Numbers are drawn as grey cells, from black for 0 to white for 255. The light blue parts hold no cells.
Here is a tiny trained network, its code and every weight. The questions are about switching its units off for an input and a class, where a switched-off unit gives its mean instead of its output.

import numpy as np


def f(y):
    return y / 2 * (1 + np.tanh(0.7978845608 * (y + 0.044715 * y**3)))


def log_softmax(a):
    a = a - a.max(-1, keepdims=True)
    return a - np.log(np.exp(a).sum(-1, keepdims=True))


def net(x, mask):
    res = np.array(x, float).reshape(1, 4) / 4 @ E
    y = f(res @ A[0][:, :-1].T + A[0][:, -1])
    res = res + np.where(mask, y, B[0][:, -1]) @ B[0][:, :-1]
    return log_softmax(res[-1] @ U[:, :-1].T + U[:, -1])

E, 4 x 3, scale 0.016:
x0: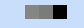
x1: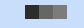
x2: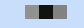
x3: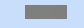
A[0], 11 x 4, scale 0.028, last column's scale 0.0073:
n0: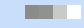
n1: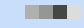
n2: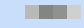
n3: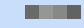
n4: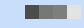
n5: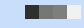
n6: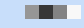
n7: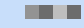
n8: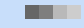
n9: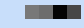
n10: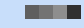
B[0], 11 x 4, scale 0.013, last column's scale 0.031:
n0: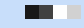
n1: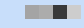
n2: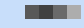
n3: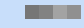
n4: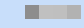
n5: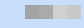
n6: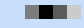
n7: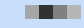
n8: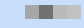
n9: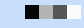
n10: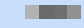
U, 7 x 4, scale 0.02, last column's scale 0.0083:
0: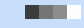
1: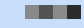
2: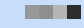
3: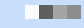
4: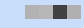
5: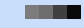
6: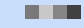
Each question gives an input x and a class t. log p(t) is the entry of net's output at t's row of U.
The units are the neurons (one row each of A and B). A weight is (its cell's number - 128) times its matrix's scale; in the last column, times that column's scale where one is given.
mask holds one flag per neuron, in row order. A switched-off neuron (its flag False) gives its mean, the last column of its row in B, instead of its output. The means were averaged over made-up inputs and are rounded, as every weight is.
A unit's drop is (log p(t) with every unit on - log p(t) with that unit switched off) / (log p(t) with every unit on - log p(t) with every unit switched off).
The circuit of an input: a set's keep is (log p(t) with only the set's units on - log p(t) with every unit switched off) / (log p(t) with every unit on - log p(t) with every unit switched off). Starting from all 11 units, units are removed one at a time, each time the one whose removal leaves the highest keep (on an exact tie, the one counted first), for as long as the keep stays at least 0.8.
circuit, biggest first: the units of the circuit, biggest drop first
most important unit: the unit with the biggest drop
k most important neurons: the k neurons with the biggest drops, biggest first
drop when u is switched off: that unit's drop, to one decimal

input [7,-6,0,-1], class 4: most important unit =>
n1
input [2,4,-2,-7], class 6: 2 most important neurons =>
[n0 n6]
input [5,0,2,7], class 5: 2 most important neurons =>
[n0 n1]
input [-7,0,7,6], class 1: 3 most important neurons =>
[n0 n6 n5]
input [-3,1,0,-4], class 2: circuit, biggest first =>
[n9 n6]
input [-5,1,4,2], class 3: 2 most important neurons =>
[n9 n8]
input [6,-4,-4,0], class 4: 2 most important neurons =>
[n1 n0]
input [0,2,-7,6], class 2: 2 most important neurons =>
[n9 n1]
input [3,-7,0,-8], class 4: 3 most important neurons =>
[n0 n1 n6]
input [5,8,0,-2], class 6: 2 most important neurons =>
[n0 n5]
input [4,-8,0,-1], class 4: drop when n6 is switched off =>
0.1
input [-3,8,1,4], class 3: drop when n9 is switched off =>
0.4
